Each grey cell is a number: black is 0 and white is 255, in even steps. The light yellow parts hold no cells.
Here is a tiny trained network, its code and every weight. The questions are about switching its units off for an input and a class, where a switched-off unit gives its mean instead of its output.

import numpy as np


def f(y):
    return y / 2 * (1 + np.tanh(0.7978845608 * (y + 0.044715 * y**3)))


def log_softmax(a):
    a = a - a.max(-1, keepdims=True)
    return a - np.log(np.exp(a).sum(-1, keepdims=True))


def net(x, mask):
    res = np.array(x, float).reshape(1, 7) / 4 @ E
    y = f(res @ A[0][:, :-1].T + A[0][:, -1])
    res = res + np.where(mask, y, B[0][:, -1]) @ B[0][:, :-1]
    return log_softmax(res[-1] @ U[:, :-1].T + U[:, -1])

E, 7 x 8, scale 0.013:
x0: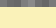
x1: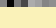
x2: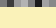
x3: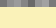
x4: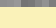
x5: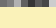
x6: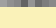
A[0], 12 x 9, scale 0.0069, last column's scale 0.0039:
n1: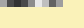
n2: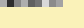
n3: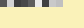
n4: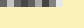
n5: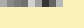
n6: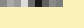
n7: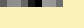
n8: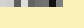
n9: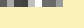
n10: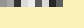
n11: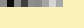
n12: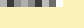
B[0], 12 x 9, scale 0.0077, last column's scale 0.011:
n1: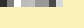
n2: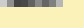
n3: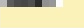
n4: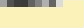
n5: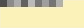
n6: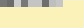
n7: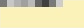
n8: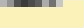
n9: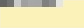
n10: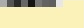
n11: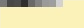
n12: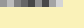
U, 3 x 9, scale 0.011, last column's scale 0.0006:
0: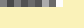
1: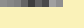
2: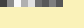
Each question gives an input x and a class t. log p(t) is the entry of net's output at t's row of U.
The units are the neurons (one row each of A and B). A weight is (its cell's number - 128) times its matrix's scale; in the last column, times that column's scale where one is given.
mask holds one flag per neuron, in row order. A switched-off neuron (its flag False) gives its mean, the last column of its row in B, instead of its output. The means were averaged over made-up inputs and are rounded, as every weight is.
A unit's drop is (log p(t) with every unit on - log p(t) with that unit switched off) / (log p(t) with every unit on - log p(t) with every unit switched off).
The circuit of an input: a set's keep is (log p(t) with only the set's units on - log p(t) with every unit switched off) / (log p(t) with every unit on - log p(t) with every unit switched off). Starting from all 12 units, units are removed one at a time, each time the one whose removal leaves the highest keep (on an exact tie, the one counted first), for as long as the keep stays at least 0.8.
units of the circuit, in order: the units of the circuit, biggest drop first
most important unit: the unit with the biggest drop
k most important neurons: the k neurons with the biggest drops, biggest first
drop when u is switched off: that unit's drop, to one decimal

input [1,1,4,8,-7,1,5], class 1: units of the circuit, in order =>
(n1; n12; n4)
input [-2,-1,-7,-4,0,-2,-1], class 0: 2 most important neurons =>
(n3; n4)
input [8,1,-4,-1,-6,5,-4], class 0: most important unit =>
n12
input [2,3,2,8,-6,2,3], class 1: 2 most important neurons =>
(n4; n1)
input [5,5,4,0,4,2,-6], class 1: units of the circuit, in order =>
(n12; n4)
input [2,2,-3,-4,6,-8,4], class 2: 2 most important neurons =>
(n1; n9)
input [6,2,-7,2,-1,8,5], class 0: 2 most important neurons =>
(n4; n12)
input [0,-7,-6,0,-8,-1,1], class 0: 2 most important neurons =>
(n4; n12)
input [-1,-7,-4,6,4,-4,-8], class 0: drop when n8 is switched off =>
0.2
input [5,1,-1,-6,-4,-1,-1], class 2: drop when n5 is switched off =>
0.1
